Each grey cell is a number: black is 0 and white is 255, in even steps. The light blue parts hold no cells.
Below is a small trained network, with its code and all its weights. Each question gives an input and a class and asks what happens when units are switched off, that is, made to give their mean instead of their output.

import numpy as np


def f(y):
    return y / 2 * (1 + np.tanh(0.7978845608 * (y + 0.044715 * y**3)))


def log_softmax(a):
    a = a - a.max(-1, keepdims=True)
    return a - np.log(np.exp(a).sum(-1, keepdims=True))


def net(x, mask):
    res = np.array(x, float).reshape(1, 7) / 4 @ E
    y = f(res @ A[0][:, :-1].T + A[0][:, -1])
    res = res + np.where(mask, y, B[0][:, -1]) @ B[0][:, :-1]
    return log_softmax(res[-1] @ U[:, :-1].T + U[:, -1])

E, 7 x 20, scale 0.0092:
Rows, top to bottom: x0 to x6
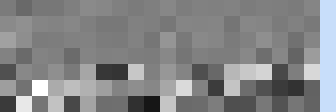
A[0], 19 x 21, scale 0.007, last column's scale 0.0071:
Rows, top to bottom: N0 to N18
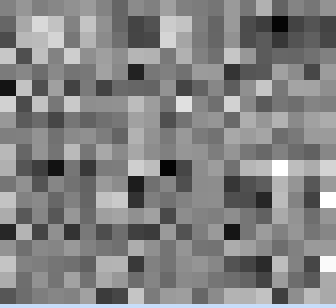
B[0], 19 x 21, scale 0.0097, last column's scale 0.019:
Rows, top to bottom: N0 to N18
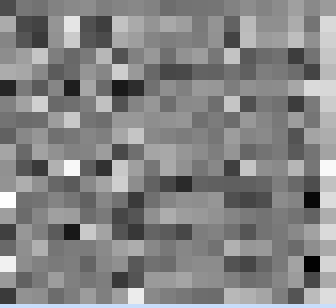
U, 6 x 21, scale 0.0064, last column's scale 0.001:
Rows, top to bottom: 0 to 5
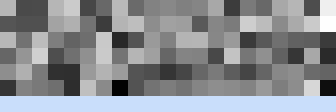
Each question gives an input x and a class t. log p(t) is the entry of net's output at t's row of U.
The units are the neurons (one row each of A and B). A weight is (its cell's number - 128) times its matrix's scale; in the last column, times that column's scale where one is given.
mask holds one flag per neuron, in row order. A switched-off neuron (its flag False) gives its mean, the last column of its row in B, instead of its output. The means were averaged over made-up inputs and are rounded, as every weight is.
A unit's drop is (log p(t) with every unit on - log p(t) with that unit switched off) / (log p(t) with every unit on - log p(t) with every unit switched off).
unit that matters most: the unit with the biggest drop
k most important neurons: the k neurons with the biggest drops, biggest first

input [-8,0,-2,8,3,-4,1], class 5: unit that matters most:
N1
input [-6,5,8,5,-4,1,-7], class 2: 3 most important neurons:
[N6 N3 N1]
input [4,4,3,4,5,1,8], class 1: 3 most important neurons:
[N1 N2 N6]
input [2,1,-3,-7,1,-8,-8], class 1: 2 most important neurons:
[N12 N16]
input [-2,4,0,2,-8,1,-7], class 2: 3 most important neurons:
[N6 N3 N1]
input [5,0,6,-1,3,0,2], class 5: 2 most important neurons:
[N10 N1]
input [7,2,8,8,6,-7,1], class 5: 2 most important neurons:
[N5 N14]
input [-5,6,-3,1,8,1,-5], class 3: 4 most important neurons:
[N1 N6 N2 N3]
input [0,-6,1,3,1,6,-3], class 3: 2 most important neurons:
[N12 N16]
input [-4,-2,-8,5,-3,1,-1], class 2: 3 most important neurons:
[N10 N1 N2]
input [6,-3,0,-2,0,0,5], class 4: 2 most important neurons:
[N10 N14]
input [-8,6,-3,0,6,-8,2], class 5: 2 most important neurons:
[N5 N14]
